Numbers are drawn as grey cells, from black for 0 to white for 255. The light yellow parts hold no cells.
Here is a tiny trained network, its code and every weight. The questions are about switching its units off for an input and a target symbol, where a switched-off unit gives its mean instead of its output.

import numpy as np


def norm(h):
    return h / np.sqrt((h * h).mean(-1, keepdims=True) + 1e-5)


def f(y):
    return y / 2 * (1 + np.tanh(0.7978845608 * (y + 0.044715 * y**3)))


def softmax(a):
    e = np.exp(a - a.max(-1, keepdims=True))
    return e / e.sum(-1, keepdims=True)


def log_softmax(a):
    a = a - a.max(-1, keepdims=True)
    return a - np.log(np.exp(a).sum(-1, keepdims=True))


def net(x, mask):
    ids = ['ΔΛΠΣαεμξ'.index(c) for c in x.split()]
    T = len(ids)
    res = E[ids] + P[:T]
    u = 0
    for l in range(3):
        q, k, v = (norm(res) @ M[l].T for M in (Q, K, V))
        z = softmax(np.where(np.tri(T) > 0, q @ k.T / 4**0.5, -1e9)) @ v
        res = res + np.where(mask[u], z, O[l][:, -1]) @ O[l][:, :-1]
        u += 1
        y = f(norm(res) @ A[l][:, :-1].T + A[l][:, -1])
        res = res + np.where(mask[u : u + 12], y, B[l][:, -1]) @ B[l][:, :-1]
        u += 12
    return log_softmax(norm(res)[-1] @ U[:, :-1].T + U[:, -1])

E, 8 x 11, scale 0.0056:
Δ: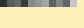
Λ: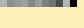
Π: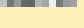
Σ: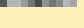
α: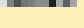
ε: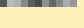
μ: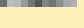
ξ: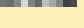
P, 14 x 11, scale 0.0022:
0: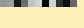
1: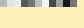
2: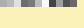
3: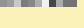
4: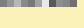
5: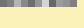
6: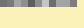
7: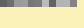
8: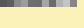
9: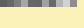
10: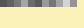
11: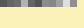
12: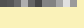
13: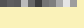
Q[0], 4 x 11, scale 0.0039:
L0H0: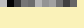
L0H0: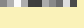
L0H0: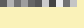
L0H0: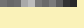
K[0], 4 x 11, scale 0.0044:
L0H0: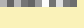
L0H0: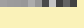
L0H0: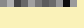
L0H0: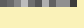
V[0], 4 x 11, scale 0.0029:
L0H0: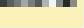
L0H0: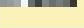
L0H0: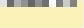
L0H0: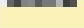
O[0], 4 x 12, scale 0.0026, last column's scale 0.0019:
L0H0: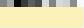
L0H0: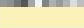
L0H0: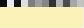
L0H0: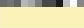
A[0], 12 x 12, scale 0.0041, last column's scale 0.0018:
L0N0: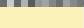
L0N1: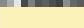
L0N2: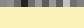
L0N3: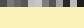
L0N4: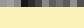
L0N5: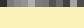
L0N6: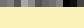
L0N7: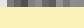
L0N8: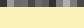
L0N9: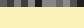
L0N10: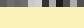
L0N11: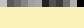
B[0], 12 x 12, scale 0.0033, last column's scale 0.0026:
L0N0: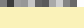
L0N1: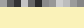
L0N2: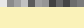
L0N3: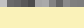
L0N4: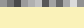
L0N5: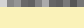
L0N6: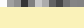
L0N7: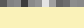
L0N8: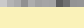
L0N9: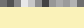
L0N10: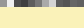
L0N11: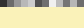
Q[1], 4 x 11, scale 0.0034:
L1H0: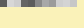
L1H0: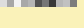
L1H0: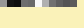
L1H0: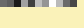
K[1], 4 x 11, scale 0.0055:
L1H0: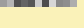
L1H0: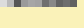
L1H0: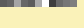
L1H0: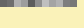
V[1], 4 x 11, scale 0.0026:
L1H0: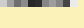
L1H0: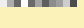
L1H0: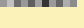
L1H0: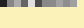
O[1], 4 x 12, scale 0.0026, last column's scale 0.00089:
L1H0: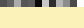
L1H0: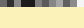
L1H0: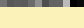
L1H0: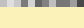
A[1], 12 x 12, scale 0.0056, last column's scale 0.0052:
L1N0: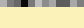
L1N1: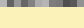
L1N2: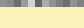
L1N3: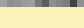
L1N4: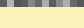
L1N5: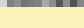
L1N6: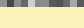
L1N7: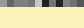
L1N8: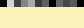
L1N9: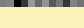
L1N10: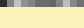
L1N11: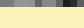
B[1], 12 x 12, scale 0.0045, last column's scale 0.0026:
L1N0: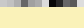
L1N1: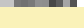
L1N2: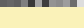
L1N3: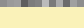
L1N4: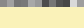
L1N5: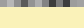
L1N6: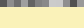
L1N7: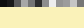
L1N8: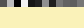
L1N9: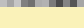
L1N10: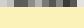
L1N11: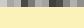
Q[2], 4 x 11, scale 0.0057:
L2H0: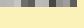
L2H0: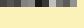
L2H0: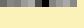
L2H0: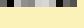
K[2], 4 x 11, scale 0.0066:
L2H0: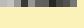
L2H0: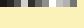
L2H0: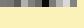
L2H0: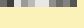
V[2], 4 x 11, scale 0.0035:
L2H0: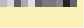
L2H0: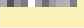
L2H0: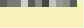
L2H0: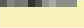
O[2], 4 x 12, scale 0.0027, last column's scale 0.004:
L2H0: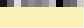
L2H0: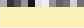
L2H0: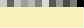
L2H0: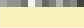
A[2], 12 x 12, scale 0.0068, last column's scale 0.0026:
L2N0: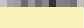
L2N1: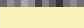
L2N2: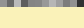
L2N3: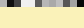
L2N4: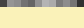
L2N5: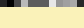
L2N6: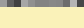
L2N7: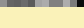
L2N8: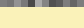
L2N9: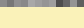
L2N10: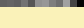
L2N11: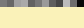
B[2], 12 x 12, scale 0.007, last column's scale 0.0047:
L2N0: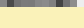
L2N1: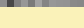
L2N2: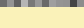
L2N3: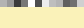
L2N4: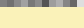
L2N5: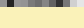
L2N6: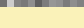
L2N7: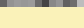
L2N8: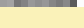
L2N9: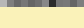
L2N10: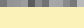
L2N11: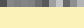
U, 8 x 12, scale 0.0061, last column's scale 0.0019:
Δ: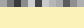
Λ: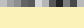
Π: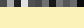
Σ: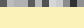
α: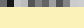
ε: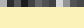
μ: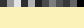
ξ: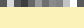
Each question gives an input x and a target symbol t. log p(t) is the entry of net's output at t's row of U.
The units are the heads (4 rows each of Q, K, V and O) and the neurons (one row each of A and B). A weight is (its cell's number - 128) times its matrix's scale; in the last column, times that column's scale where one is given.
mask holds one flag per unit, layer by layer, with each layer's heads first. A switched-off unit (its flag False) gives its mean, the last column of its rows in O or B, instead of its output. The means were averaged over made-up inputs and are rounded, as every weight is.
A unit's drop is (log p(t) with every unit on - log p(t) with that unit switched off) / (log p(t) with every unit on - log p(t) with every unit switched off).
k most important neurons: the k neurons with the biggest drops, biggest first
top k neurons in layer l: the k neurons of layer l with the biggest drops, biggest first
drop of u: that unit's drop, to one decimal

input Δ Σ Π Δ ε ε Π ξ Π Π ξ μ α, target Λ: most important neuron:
[L0N7]
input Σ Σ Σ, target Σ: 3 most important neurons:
[L2N2, L2N3, L2N5]
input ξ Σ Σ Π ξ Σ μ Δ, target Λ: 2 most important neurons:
[L1N0, L0N3]
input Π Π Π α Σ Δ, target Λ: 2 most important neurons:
[L0N3, L1N0]
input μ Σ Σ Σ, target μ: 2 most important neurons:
[L1N10, L2N3]
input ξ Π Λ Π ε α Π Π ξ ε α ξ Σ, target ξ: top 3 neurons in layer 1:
[L1N10, L1N0, L1N1]
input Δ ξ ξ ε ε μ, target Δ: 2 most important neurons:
[L0N1, L2N3]
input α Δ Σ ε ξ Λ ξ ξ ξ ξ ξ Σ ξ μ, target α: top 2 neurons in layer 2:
[L2N3, L2N1]
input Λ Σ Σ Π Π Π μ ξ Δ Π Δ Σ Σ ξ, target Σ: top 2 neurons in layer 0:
[L0N6, L0N4]
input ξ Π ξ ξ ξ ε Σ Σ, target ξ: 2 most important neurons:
[L1N10, L2N3]
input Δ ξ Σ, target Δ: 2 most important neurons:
[L0N1, L1N0]
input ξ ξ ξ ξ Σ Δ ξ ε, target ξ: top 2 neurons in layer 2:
[L2N3, L2N5]
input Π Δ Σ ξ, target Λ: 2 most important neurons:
[L0N6, L1N11]
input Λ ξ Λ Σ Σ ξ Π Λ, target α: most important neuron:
[L1N7]
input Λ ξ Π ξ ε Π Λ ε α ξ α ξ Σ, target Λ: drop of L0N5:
0.0
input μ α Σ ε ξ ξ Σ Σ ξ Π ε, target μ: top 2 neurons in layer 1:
[L1N10, L1N1]
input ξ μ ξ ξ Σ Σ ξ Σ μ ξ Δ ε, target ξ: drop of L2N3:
0.2
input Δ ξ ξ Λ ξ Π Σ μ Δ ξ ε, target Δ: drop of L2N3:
0.1
